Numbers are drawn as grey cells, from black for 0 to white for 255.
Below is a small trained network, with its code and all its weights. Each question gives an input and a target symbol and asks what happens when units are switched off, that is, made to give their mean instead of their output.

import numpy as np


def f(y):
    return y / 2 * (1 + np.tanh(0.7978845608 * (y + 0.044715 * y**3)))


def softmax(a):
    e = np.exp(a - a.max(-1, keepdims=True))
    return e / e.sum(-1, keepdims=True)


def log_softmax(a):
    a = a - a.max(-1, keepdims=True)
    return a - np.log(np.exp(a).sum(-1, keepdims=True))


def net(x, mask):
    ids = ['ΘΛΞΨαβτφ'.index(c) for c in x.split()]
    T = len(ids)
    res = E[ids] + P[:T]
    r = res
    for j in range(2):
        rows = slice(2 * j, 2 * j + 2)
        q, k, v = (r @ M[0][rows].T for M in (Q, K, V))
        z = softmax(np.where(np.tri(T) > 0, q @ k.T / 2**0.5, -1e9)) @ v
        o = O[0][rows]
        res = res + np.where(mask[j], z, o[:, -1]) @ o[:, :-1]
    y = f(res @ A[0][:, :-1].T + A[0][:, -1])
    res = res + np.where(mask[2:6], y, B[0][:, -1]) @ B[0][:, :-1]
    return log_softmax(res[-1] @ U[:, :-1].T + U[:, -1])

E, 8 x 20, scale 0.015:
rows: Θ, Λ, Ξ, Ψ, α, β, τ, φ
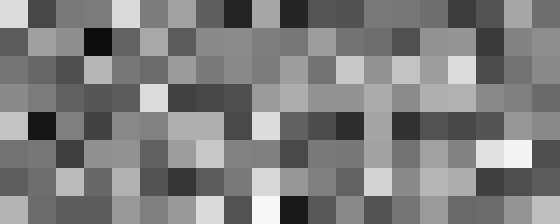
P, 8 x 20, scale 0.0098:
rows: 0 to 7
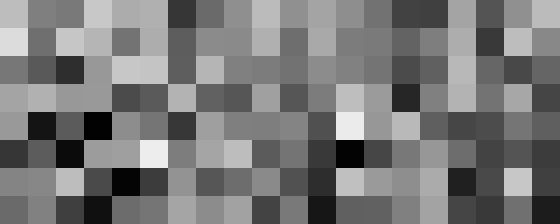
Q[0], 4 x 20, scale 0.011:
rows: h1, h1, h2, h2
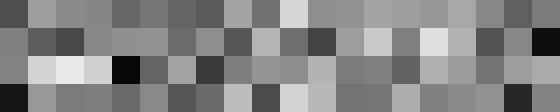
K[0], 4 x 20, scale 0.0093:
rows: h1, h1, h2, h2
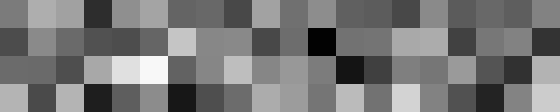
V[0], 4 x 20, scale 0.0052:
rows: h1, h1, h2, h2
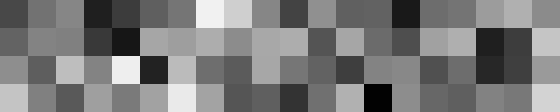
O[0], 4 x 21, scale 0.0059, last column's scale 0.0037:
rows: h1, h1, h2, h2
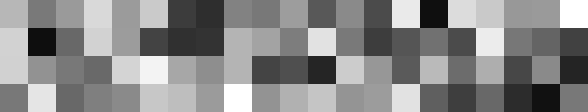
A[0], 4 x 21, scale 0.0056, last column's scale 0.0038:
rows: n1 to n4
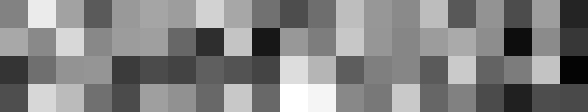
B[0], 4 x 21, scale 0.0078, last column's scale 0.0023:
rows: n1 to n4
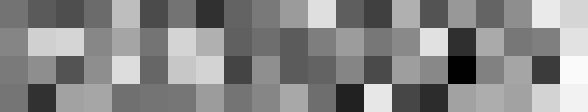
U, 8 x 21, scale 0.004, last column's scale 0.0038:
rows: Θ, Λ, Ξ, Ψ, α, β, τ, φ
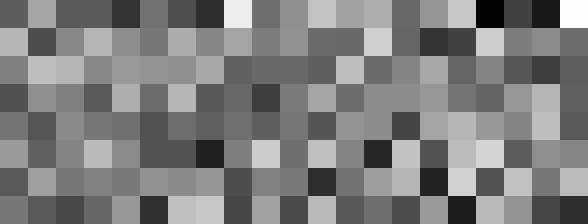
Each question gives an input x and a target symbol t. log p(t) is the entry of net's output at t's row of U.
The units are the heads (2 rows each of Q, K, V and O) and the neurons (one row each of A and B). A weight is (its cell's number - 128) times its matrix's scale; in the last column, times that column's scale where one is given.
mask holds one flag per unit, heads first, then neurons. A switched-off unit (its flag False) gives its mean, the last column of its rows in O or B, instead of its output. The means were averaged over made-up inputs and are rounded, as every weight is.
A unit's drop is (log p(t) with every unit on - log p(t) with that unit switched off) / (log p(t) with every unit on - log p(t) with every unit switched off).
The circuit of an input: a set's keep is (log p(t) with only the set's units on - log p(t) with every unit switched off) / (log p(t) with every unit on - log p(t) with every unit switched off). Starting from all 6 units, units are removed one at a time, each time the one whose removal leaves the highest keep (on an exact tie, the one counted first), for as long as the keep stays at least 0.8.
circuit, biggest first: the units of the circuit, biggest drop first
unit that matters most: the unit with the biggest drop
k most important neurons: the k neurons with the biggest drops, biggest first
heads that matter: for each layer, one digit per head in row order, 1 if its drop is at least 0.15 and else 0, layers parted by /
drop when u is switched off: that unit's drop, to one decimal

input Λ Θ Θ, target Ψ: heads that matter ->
11
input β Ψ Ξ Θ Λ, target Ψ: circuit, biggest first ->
h2, n1
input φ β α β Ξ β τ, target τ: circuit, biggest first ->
h1, h2, n4
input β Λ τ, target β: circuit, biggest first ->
h1
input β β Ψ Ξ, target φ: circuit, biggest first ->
h2, n3
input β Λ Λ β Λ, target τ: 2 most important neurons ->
n4, n3
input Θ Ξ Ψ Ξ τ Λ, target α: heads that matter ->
01
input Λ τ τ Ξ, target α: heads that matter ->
01
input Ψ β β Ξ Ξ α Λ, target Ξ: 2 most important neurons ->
n2, n4
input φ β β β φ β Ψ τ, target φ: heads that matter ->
01
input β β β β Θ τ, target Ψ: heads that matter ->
11
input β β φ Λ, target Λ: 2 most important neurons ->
n4, n2
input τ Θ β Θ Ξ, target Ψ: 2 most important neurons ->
n1, n2
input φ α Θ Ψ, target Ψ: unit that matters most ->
h2
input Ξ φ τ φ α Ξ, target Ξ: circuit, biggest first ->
h2, n2
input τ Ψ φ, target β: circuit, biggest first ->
n1, h1, h2
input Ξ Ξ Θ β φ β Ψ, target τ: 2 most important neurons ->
n4, n3
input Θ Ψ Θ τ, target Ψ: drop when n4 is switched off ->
0.0
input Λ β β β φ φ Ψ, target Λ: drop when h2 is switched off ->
1.0
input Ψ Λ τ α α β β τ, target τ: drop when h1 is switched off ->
0.5
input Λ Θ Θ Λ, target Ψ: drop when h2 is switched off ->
1.4
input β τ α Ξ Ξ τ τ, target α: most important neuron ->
n3
